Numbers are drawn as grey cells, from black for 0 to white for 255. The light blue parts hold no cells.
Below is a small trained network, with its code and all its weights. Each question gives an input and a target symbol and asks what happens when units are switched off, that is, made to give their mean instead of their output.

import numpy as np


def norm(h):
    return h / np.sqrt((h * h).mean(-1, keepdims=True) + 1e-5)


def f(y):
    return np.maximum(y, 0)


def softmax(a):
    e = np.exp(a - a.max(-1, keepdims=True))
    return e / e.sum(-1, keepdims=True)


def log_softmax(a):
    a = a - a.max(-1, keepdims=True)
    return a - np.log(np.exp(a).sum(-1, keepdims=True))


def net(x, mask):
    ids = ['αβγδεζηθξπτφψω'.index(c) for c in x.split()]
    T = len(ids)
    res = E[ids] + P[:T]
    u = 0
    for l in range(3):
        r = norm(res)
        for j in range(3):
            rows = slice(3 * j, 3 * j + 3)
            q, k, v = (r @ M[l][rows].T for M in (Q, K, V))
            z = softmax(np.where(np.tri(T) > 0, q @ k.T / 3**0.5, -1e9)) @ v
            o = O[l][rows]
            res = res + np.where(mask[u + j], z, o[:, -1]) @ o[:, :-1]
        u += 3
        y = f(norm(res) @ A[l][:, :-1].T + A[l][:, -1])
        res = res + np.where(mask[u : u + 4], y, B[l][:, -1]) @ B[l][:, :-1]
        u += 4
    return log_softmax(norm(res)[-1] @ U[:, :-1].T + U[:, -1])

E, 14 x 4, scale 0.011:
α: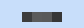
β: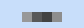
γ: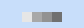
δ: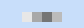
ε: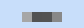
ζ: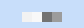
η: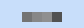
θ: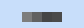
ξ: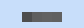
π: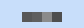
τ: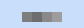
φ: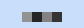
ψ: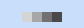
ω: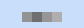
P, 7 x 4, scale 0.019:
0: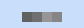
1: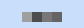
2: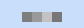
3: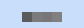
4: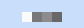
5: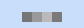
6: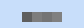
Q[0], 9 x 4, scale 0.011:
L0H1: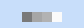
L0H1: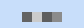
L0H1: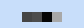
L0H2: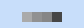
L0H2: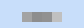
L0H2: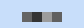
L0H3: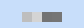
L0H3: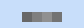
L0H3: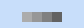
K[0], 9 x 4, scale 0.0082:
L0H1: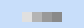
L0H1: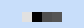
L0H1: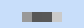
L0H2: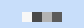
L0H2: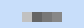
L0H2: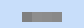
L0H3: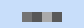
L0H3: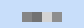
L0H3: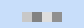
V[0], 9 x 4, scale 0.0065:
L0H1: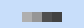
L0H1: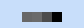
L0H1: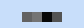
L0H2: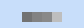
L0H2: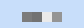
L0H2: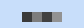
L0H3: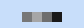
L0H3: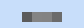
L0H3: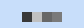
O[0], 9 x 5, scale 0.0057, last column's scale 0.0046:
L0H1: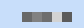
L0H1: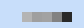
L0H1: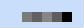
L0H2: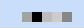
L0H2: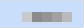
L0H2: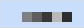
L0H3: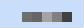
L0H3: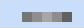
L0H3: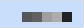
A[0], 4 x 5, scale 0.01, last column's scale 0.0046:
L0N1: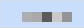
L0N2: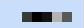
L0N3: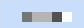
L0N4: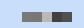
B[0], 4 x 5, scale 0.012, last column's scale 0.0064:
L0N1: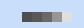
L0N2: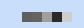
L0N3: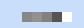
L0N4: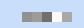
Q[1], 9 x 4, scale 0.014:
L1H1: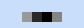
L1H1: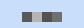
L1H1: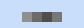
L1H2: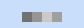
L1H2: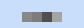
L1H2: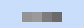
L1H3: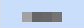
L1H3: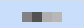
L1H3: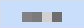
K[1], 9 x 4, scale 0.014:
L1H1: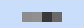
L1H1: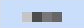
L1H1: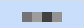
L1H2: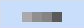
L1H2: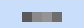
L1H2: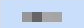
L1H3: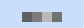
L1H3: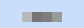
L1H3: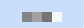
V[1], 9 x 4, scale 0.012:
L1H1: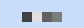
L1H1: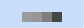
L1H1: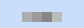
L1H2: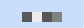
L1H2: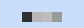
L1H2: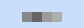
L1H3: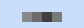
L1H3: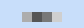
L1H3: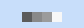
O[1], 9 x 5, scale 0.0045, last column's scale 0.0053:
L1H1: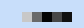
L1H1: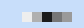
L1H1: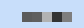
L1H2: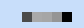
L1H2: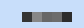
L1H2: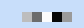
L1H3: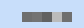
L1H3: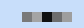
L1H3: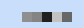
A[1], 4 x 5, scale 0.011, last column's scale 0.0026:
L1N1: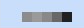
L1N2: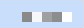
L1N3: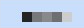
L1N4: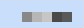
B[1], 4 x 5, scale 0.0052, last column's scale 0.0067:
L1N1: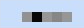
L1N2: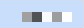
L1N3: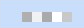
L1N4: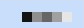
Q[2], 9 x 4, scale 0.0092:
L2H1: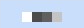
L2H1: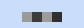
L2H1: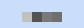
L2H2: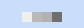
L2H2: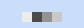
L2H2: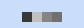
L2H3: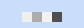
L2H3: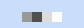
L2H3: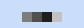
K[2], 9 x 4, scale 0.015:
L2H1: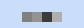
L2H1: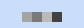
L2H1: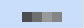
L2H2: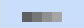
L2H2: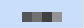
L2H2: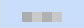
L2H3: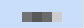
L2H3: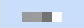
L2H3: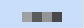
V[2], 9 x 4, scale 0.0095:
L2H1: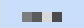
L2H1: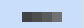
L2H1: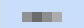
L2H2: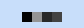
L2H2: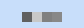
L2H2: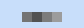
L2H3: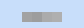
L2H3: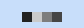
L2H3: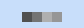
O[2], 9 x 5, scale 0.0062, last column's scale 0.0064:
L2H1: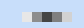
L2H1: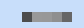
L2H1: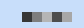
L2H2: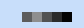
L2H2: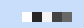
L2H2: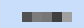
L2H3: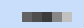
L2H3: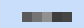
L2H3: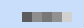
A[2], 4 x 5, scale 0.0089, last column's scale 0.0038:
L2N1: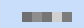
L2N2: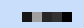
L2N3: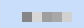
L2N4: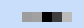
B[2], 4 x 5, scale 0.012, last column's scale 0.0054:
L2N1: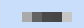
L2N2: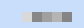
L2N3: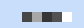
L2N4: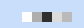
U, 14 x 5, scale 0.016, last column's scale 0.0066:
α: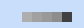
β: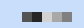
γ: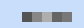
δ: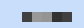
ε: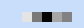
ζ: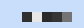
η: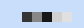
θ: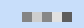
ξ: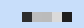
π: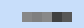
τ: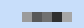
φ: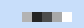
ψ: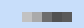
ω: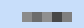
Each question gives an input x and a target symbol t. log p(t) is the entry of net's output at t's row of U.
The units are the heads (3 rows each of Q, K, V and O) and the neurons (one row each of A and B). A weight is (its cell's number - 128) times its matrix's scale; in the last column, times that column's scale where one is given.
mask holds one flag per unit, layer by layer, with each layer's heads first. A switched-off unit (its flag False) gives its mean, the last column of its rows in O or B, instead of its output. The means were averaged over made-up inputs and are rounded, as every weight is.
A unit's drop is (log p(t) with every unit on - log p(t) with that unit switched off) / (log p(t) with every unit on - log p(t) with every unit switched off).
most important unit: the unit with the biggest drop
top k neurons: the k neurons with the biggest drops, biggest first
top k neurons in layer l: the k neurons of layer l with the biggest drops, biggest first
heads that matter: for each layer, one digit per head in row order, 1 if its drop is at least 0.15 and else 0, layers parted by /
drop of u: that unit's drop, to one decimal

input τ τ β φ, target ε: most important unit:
L1N2
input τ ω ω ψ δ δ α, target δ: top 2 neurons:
(L0N2, L1N2)
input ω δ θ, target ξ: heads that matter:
010 / 100 / 000
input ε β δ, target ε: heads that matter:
100 / 101 / 101
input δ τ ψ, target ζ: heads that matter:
000 / 001 / 000
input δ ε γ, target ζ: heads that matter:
000 / 001 / 000
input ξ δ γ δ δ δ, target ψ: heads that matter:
010 / 111 / 110
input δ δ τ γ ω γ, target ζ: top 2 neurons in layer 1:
(L1N4, L1N2)
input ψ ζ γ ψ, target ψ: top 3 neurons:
(L0N3, L2N4, L1N4)
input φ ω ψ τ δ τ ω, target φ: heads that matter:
010 / 000 / 100
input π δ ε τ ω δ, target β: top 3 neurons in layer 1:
(L1N2, L1N3, L1N4)
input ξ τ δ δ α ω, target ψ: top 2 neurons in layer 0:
(L0N1, L0N3)
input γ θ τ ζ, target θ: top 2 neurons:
(L1N2, L0N1)
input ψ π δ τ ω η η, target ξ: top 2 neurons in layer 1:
(L1N2, L1N4)
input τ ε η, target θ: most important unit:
L0H2
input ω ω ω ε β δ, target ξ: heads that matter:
110 / 100 / 000
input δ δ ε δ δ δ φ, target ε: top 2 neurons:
(L0N4, L1N2)
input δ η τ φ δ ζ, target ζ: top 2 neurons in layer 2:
(L2N3, L2N4)
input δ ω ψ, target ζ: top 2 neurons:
(L2N3, L0N2)
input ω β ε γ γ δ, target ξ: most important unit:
L0H2
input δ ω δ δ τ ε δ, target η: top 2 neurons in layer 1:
(L1N3, L1N2)
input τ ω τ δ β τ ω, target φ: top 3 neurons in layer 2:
(L2N3, L2N1, L2N4)
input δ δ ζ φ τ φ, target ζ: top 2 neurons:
(L0N4, L2N3)
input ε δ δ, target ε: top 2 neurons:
(L0N1, L0N2)
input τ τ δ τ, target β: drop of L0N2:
1.0
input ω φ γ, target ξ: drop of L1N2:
0.2
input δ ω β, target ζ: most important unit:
L1H3
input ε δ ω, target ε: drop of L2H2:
0.1
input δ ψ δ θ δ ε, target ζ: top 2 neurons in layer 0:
(L0N4, L0N1)
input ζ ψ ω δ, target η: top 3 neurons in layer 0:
(L0N1, L0N3, L0N2)
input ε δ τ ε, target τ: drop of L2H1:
0.2
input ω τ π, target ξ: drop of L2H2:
0.0
